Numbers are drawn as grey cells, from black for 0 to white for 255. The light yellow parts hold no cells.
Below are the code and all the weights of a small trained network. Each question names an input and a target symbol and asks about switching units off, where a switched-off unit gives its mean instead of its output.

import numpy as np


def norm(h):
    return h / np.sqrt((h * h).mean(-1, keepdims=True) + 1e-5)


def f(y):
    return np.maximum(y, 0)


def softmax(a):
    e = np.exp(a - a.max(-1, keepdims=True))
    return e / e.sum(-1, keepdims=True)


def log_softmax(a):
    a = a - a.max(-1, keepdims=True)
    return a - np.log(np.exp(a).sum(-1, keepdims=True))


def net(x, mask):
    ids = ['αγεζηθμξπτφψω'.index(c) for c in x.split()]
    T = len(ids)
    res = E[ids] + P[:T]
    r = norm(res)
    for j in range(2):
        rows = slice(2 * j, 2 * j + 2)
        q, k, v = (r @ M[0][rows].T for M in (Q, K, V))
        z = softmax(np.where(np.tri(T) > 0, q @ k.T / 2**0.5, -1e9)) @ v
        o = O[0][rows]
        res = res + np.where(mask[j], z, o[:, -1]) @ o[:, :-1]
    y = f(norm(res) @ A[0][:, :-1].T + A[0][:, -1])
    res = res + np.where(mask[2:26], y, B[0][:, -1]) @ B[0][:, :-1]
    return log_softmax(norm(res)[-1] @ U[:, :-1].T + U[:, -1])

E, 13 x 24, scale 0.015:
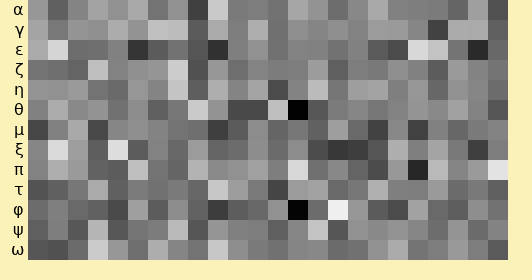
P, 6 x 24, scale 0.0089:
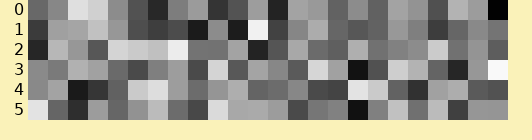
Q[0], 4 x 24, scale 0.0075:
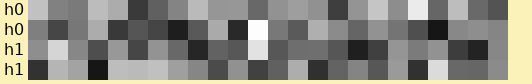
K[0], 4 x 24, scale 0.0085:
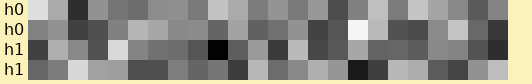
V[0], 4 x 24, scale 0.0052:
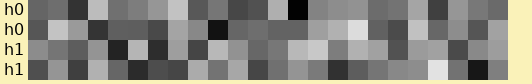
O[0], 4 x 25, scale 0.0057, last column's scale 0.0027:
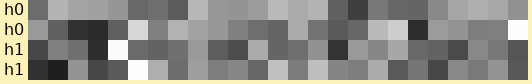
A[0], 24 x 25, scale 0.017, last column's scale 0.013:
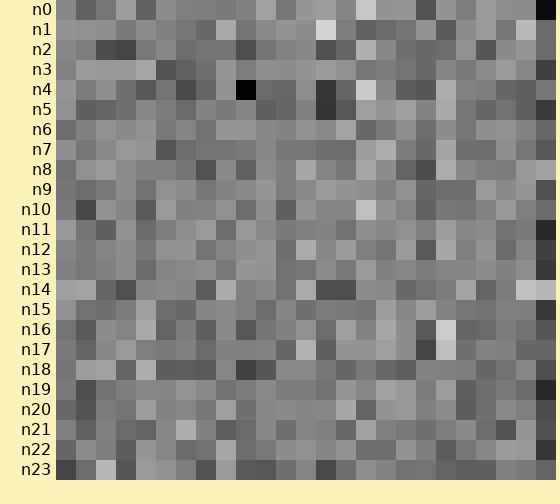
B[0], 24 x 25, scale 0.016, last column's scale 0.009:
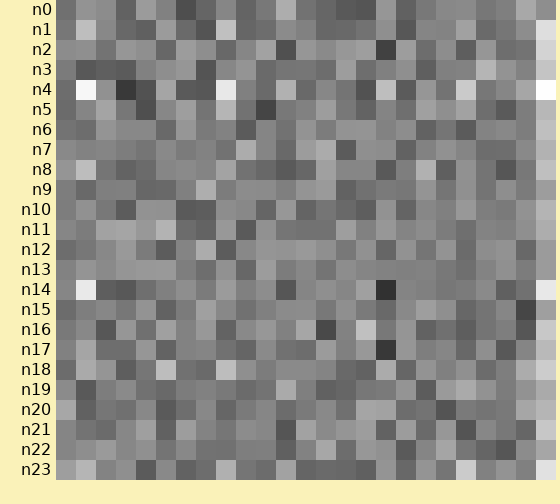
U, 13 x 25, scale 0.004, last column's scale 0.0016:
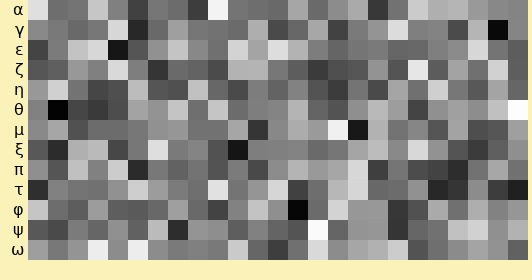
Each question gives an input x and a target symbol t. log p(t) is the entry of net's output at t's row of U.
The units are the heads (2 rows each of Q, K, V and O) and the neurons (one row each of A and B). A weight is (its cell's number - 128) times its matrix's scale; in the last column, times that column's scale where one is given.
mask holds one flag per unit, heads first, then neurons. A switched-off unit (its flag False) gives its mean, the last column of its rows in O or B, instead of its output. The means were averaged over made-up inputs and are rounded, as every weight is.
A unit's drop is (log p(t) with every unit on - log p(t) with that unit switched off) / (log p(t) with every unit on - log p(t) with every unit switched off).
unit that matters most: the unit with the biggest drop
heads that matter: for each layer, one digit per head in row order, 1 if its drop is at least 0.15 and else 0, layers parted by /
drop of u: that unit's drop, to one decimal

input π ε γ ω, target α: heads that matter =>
01
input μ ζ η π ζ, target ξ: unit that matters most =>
h0
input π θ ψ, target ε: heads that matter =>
11
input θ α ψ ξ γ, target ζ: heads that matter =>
01
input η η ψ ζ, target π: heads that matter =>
01
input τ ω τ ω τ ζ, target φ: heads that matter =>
11
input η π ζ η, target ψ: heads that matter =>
10
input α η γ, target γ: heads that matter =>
01
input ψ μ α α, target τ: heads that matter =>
11
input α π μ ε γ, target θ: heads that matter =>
01
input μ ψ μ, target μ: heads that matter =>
10
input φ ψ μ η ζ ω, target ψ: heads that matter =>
10
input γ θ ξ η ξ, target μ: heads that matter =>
01
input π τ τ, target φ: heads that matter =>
11
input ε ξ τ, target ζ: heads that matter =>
01
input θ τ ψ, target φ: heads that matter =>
11
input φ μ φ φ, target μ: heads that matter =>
10
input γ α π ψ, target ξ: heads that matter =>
10
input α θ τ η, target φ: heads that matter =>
11
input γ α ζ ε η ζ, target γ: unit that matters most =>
h1
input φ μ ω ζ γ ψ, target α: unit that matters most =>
h1
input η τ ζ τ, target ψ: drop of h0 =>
0.7
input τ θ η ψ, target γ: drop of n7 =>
0.0
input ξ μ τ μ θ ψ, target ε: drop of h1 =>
0.1
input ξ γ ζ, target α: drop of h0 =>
0.2
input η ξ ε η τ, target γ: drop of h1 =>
0.8
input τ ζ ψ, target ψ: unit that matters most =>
h0
